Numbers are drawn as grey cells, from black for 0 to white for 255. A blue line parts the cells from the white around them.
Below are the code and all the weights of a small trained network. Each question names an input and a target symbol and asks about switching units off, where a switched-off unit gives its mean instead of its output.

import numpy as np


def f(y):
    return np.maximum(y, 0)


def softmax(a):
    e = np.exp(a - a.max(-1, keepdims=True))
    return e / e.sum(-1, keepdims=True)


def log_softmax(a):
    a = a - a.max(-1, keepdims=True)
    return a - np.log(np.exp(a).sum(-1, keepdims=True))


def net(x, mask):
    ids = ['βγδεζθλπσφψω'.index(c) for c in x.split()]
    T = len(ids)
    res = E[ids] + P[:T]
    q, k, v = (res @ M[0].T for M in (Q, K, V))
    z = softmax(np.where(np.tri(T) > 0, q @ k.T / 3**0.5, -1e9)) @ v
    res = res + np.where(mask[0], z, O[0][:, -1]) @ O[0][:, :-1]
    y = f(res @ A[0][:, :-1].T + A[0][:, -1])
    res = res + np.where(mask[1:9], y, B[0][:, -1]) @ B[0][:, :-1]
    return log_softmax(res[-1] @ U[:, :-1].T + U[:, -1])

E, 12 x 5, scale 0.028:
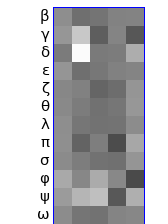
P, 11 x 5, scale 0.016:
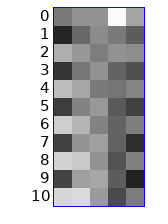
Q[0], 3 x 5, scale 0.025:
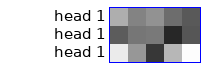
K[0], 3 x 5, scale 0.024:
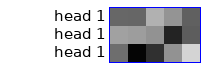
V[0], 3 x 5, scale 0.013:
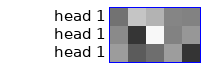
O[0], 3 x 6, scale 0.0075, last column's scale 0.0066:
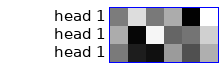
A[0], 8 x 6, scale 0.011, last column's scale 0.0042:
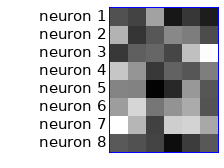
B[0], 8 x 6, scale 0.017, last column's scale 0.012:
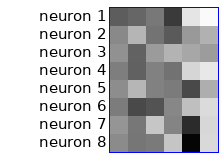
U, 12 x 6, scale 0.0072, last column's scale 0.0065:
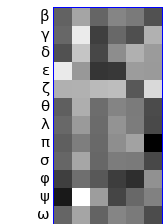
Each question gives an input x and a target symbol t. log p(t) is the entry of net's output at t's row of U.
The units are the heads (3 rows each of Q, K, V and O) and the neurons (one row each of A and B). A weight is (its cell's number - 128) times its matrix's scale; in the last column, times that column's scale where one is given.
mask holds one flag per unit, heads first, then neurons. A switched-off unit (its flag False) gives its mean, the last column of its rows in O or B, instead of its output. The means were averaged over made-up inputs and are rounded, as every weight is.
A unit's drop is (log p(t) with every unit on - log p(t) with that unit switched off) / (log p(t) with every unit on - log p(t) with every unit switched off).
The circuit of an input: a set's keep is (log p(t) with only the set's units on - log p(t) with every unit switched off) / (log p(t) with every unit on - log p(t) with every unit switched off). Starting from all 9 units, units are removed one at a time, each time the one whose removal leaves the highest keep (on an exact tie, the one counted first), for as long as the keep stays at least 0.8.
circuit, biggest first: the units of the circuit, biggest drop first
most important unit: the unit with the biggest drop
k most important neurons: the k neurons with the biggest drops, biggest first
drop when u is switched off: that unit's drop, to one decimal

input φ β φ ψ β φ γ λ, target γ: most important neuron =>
(neuron 5)
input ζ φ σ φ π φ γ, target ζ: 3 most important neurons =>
(neuron 7; neuron 1; neuron 2)
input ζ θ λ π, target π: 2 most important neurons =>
(neuron 3; neuron 1)
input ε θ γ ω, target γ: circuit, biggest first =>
(head 1; neuron 5)
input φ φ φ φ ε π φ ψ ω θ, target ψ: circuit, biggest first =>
(head 1; neuron 8)
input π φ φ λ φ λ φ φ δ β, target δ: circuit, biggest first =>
(head 1; neuron 6)
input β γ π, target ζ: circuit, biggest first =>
(neuron 1; neuron 6)
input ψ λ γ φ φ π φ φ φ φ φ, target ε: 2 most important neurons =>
(neuron 4; neuron 7)
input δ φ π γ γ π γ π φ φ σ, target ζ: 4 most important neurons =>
(neuron 1; neuron 7; neuron 4; neuron 2)
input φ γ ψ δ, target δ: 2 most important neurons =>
(neuron 6; neuron 8)
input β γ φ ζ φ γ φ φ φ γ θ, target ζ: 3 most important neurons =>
(neuron 1; neuron 7; neuron 2)
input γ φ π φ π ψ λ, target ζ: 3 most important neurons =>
(neuron 1; neuron 7; neuron 4)
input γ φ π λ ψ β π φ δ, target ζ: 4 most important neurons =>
(neuron 7; neuron 1; neuron 4; neuron 2)
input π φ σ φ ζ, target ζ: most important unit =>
neuron 1
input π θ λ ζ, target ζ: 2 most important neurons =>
(neuron 3; neuron 1)
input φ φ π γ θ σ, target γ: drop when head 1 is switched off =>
0.9
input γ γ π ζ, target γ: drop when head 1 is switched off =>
0.8
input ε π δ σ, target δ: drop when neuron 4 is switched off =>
0.0
